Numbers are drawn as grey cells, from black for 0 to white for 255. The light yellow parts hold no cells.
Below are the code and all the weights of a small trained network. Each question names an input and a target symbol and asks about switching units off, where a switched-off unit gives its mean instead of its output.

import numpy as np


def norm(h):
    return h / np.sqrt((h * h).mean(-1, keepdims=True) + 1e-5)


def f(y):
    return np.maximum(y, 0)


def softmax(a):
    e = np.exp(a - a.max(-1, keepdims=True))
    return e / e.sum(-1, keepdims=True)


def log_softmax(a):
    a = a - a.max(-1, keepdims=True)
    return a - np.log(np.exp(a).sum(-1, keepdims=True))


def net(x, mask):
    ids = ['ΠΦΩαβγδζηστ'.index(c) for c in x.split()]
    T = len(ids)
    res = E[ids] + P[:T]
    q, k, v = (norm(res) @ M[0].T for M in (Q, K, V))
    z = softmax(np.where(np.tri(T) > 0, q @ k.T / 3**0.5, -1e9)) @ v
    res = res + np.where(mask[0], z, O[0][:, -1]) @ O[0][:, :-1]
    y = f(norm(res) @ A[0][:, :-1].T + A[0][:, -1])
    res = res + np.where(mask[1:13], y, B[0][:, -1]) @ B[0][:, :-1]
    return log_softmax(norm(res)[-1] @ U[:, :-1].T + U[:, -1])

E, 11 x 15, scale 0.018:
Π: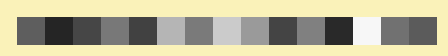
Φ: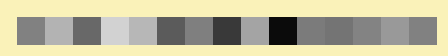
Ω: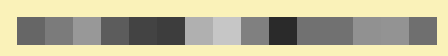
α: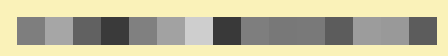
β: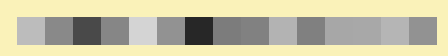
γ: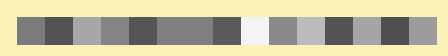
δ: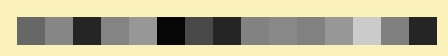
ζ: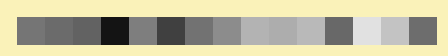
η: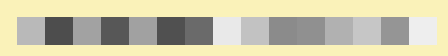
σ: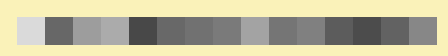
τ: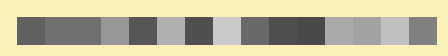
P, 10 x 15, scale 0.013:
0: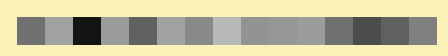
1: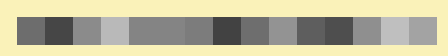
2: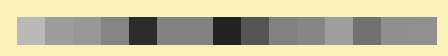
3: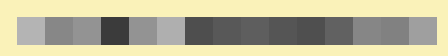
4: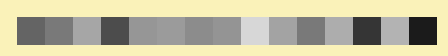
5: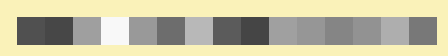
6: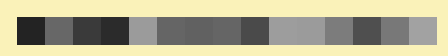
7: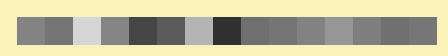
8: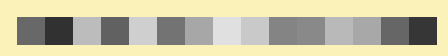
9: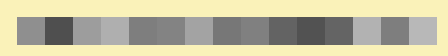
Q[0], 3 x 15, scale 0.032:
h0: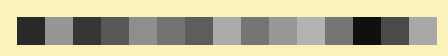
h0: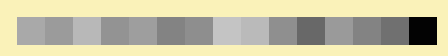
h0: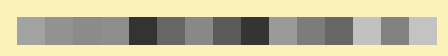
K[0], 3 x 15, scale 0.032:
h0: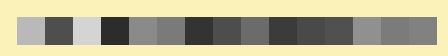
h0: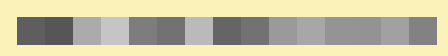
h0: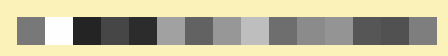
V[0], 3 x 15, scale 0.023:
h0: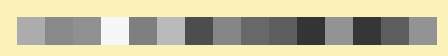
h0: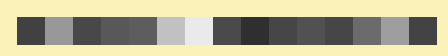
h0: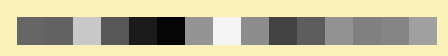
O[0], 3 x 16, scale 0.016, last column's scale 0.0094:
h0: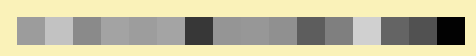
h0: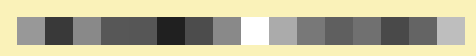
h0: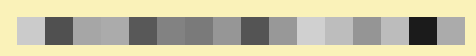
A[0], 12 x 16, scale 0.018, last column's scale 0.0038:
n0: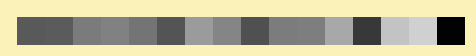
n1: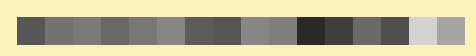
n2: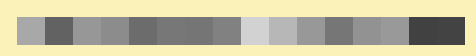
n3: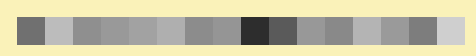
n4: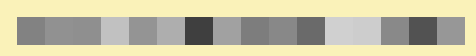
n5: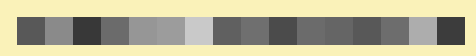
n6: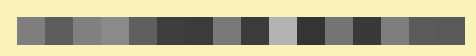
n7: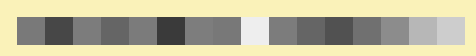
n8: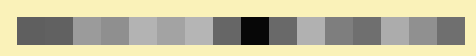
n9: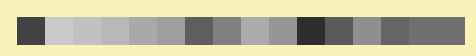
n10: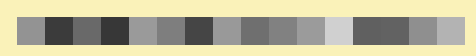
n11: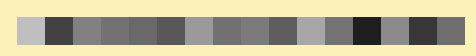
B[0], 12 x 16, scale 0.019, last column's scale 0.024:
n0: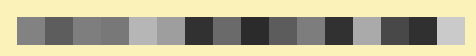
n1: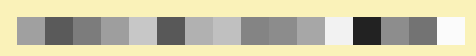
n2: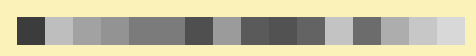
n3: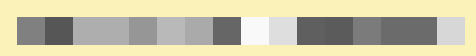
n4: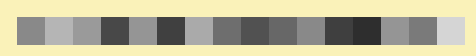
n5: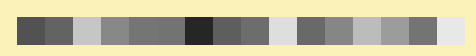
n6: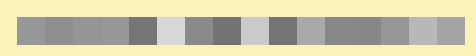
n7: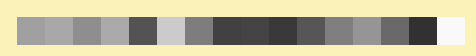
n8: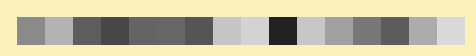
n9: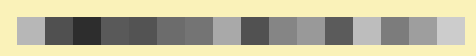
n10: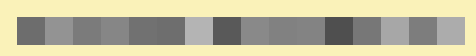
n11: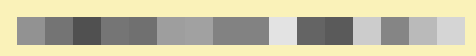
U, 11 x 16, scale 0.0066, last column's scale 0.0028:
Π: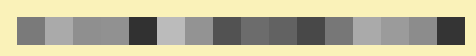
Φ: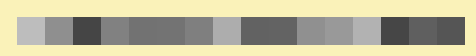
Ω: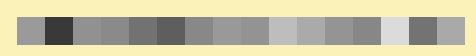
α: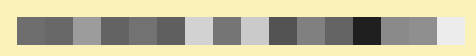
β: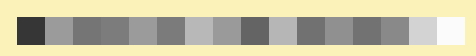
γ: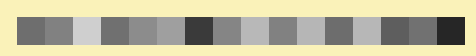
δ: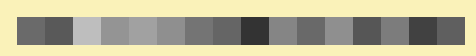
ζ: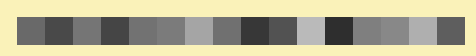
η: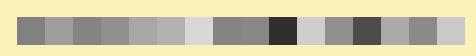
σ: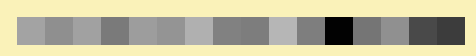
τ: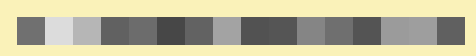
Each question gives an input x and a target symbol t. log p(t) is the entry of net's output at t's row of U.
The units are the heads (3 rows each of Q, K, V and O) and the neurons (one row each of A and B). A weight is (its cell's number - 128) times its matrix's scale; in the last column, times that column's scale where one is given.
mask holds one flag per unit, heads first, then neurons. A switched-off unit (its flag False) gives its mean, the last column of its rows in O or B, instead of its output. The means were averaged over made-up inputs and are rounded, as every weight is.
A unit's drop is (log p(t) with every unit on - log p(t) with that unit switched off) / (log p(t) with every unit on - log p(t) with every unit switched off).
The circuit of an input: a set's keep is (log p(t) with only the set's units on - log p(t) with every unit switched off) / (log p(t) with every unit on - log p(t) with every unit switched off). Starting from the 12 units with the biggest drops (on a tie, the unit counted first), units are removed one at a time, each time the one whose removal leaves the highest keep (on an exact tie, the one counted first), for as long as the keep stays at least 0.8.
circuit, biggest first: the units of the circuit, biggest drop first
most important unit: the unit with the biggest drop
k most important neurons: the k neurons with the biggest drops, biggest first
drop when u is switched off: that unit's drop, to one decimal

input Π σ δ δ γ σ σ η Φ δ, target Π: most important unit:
n7
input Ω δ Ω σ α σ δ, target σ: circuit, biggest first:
h0, n3, n4
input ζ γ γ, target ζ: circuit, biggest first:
h0, n0
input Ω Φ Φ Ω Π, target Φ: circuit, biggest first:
h0, n9, n1
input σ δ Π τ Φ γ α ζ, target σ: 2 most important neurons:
n3, n4
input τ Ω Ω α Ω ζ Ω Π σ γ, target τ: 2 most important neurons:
n2, n4
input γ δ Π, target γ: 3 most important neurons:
n8, n3, n5
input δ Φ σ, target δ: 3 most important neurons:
n1, n5, n7
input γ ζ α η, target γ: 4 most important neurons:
n8, n3, n5, n0
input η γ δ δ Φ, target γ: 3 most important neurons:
n8, n5, n3
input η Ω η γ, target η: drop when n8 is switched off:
0.2
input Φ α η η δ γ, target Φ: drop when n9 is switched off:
0.2
